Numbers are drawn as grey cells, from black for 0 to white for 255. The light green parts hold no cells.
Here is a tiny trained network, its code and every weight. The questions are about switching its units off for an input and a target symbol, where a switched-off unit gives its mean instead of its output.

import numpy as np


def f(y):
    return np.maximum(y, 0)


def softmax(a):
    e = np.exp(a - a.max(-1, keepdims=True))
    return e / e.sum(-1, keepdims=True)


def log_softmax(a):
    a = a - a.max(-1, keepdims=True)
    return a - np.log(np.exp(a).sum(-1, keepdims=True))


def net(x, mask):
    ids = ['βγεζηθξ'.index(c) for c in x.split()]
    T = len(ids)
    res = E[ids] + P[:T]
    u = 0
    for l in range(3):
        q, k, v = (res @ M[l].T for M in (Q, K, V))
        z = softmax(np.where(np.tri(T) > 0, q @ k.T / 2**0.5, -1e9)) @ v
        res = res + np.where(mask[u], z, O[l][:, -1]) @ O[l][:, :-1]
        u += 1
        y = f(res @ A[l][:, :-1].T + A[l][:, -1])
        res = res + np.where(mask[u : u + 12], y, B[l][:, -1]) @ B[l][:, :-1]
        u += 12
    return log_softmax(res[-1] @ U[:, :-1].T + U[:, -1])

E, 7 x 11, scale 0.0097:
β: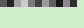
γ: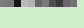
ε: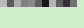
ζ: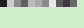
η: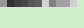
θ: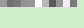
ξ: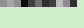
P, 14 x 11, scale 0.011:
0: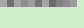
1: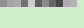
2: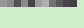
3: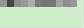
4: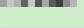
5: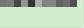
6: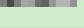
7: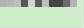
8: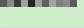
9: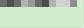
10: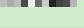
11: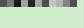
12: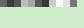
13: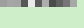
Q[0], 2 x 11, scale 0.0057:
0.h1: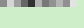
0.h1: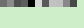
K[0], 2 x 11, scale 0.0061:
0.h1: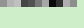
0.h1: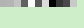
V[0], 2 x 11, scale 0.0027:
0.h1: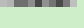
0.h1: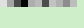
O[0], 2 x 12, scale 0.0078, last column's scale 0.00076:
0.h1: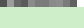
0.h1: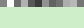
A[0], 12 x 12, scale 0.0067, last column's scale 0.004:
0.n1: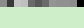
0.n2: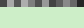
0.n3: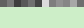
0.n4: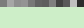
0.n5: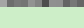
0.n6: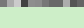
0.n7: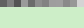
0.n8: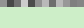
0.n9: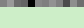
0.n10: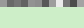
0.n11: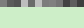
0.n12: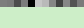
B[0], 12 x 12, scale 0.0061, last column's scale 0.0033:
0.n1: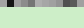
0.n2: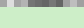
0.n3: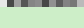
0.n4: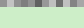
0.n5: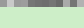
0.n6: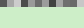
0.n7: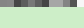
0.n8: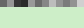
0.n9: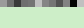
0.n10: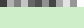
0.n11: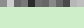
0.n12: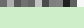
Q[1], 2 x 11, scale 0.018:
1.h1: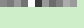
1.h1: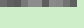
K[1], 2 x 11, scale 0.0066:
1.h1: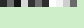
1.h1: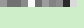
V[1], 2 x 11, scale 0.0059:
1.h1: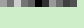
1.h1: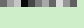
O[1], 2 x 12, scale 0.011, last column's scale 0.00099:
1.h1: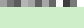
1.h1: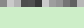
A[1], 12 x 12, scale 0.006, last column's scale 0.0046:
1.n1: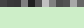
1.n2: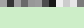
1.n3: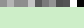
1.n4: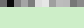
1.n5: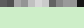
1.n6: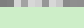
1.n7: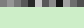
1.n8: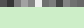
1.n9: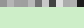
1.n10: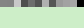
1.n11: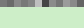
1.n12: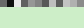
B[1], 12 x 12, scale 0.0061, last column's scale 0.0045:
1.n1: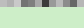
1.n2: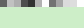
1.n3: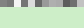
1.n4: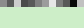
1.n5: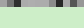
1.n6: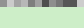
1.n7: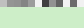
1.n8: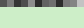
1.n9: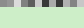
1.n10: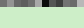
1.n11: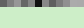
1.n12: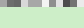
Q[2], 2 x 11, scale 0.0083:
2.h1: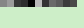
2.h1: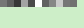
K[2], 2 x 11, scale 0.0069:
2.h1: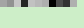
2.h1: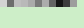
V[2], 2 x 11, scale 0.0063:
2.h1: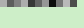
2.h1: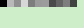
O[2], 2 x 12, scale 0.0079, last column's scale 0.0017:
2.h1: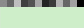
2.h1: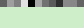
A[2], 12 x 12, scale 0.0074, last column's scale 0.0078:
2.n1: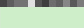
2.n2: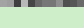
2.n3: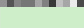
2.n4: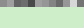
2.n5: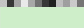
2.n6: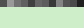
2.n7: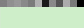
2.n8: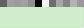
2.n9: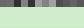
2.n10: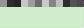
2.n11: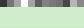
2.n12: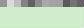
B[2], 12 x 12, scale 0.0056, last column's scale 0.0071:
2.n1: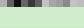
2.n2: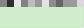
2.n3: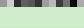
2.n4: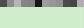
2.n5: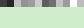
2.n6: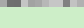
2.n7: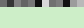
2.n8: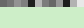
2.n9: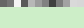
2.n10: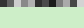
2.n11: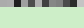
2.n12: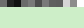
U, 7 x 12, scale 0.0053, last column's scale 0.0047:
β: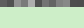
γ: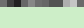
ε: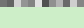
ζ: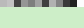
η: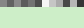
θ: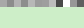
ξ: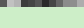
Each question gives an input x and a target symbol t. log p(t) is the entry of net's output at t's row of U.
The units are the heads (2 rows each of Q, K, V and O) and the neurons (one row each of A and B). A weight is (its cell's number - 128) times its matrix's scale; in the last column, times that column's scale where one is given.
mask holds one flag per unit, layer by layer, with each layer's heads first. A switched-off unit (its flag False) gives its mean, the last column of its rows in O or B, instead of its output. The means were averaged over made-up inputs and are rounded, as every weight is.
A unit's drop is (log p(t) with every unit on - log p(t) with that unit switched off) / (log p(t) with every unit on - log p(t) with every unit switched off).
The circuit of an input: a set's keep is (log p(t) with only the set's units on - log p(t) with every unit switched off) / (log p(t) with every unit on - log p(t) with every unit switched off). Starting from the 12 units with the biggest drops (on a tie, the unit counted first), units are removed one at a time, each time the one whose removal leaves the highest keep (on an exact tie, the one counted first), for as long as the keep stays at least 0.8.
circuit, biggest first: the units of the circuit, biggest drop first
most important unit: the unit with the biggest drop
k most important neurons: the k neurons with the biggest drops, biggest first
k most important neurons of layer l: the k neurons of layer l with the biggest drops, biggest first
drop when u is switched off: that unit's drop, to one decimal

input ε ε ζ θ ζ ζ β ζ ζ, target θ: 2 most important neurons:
2.n9, 2.n2
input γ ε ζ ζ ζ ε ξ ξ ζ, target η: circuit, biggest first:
1.h1, 0.n6
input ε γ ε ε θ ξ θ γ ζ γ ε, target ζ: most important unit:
2.h1
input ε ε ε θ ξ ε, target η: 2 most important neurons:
0.n6, 2.n2
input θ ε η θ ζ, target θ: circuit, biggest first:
1.h1, 1.n7, 2.n8
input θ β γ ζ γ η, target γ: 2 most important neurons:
1.n8, 0.n12
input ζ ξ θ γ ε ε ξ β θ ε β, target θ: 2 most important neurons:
1.n7, 1.n12
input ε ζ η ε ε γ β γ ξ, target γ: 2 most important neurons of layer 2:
2.n1, 2.n7
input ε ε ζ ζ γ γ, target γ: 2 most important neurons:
1.n8, 2.n1
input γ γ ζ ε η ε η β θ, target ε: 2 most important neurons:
2.n9, 0.n12
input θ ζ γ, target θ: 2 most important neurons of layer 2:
2.n2, 2.n9
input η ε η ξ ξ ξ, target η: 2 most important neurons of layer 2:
2.n6, 2.n2
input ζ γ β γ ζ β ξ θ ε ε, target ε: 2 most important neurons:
2.n5, 0.n10
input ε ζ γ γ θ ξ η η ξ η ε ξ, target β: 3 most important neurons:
2.n10, 0.n9, 2.n2
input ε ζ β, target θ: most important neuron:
2.n2
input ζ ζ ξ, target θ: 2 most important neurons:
2.n2, 2.n9
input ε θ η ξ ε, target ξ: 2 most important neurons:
0.n10, 0.n3
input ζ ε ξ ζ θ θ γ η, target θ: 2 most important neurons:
1.n12, 1.n7
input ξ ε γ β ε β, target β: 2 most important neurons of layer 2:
2.n10, 2.n2
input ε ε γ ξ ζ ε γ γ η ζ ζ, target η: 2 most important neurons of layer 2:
2.n1, 2.n8
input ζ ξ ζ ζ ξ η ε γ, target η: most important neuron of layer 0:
0.n3
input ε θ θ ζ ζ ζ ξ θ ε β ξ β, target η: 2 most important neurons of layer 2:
2.n2, 2.n6
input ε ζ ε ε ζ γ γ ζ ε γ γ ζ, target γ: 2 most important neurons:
1.n8, 2.n1
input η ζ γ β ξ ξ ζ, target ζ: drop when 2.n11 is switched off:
0.2
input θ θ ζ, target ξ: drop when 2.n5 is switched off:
0.0
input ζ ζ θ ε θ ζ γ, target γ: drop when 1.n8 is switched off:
0.2
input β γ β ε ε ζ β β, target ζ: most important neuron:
2.n11
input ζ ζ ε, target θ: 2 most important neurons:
2.n2, 2.n9
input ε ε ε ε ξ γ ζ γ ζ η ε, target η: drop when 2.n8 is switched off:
0.1
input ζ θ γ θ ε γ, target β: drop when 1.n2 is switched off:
0.1
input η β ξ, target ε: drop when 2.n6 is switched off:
0.2
